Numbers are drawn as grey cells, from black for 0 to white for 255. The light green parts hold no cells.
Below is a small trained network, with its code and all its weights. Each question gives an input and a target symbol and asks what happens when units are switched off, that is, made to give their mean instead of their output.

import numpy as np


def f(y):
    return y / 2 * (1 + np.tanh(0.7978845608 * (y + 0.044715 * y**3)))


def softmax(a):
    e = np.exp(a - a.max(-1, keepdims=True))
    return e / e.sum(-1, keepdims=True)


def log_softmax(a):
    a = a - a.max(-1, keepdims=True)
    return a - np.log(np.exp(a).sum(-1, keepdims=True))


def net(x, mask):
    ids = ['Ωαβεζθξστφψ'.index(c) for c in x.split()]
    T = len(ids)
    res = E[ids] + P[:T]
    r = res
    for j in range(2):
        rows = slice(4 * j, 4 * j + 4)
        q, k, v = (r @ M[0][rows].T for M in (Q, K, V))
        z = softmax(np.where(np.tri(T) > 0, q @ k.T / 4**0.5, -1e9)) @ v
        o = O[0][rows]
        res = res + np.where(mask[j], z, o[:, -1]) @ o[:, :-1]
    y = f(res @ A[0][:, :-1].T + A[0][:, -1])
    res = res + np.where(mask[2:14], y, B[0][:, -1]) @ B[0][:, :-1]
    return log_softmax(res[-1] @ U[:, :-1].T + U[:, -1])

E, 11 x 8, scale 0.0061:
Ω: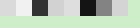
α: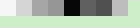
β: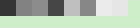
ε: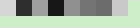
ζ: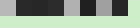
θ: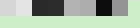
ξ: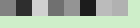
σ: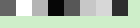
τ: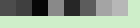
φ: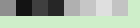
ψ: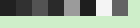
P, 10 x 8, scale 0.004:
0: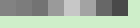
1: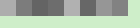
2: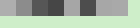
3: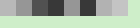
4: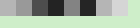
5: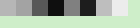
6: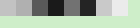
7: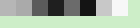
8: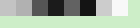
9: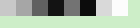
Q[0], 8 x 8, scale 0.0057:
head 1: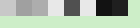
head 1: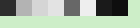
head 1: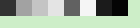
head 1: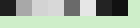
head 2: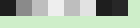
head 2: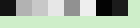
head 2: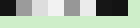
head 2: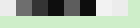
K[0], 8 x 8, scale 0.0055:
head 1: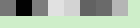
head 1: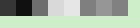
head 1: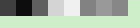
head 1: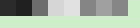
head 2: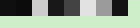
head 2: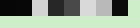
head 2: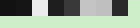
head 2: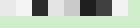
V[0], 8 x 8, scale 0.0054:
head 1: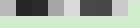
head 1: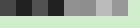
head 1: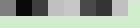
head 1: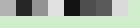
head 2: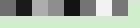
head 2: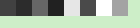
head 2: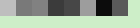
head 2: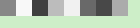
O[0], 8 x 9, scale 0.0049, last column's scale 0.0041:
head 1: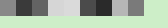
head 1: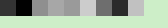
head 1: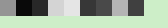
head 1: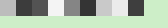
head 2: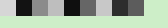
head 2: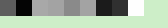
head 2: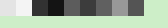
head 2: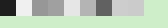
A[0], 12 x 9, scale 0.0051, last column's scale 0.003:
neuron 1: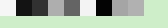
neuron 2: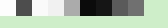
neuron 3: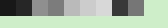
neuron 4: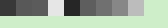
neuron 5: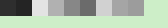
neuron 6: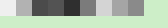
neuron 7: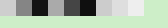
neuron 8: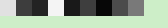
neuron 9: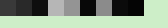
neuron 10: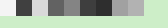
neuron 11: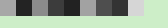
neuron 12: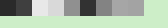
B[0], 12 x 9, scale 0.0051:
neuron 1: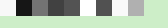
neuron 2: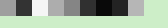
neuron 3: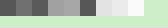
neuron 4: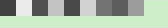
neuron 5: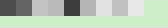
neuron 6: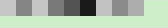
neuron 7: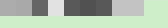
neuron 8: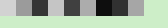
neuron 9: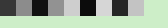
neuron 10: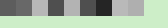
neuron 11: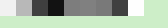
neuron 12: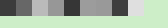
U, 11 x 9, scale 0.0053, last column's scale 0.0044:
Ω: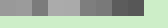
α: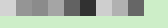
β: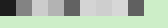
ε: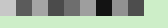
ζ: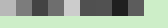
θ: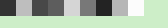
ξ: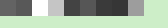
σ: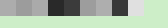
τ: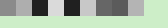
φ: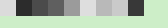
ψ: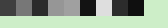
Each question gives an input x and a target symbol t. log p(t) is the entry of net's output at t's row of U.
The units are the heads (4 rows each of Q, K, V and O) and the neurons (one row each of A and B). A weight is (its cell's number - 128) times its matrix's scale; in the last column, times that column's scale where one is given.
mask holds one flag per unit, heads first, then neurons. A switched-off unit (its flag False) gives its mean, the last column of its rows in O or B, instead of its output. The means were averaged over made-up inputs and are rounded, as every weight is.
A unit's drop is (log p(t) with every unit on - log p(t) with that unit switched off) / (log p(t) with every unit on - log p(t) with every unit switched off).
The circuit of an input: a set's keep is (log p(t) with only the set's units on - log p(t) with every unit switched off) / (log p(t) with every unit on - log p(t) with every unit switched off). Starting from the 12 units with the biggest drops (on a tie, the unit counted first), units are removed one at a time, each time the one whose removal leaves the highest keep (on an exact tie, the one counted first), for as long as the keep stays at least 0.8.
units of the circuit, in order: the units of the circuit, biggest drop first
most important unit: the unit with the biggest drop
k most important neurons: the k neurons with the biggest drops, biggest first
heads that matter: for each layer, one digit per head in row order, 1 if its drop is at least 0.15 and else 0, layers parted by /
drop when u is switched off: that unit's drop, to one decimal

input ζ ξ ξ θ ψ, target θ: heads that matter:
01
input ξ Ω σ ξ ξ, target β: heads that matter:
01
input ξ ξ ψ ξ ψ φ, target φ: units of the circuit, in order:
[neuron 1; head 2; head 1]
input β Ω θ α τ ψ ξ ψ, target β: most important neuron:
[neuron 11]
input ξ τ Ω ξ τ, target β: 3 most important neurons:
[neuron 11; neuron 12; neuron 8]
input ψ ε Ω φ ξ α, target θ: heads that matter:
01
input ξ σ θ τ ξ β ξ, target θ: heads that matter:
01
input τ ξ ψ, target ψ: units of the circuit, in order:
[neuron 9; head 1; head 2]
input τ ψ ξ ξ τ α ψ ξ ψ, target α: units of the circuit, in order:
[head 1; head 2; neuron 7]
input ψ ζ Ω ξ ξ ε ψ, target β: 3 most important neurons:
[neuron 11; neuron 5; neuron 12]
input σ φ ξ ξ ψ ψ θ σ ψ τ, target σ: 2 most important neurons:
[neuron 3; neuron 6]
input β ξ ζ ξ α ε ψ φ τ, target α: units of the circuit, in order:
[head 2; head 1; neuron 6]
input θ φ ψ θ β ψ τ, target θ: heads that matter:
01
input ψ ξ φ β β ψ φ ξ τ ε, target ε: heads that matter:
11
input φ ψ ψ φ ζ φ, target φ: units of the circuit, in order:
[neuron 1; head 1; head 2]
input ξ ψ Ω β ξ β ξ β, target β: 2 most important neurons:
[neuron 11; neuron 5]
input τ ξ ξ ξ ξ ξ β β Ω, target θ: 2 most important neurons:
[neuron 5; neuron 6]
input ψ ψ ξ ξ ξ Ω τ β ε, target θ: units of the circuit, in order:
[head 2]
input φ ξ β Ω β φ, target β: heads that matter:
01
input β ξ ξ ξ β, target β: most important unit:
neuron 5
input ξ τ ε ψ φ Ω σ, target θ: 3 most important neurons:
[neuron 5; neuron 12; neuron 6]
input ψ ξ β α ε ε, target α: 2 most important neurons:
[neuron 6; neuron 7]
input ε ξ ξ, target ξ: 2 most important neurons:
[neuron 2; neuron 12]
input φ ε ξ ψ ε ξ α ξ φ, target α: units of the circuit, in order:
[head 1; head 2; neuron 6]
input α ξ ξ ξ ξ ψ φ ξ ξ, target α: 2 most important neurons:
[neuron 7; neuron 6]
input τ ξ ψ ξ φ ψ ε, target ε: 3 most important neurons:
[neuron 1; neuron 10; neuron 2]
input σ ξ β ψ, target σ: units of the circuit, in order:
[head 1]
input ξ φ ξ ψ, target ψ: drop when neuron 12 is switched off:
0.0
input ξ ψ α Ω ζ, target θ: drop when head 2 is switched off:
0.8
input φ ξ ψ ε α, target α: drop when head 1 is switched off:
0.3
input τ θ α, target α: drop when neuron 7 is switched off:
0.2
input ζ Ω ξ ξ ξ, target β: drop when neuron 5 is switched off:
0.2
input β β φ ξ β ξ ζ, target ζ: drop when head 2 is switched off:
0.5
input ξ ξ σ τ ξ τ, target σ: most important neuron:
[neuron 11]
